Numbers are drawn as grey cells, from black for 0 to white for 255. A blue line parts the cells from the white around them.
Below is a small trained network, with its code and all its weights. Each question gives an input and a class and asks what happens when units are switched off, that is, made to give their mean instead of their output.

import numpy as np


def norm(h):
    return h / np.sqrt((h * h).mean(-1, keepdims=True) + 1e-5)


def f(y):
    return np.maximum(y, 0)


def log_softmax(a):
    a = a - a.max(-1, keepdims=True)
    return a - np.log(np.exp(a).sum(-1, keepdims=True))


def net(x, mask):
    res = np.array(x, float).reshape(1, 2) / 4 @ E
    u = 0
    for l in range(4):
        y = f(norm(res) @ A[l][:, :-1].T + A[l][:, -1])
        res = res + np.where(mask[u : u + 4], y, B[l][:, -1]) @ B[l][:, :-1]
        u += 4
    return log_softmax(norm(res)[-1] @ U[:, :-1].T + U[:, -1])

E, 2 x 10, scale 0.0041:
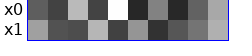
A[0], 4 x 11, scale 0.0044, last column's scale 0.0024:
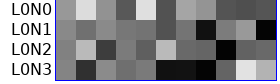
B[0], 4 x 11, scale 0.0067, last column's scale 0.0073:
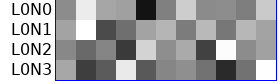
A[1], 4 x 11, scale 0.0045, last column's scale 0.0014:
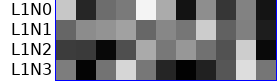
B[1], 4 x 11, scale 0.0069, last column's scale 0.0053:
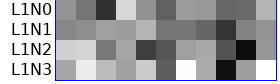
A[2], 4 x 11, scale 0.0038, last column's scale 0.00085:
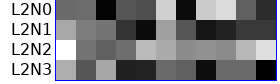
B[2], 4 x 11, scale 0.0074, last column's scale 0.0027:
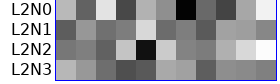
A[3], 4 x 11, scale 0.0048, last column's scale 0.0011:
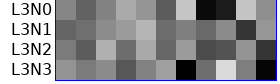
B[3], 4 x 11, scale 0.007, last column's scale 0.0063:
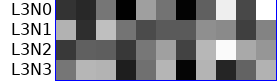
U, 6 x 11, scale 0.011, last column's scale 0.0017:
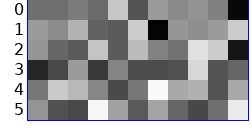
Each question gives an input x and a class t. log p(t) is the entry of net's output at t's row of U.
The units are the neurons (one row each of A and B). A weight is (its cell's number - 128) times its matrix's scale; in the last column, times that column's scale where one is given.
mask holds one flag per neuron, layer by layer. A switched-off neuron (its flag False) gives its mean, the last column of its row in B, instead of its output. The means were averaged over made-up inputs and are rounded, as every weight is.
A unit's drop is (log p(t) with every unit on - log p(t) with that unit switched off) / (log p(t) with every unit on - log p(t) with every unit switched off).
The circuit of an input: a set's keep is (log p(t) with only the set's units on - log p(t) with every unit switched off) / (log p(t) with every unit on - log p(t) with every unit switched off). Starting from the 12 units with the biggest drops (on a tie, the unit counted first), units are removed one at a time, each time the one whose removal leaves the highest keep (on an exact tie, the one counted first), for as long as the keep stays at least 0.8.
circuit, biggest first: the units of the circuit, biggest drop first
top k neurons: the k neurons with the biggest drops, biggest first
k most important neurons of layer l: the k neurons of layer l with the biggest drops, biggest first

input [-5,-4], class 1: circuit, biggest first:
(L1N3)
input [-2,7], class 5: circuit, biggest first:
(L0N0, L1N3)
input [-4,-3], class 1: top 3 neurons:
(L1N3, L0N0, L0N3)
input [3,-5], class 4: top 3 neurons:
(L0N0, L0N3, L3N0)
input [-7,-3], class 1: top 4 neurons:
(L1N3, L0N3, L0N0, L2N0)
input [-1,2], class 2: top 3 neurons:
(L0N2, L2N2, L0N3)
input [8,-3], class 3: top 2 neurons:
(L3N0, L0N0)
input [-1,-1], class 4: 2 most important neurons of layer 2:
(L2N0, L2N2)
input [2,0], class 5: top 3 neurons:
(L0N3, L2N0, L3N3)
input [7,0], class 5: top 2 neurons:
(L0N3, L1N3)
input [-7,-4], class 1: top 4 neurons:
(L1N3, L0N0, L0N3, L2N0)
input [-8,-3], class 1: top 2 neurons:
(L1N3, L0N3)
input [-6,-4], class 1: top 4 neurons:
(L1N3, L0N0, L0N3, L2N0)
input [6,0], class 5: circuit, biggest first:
(L0N3)
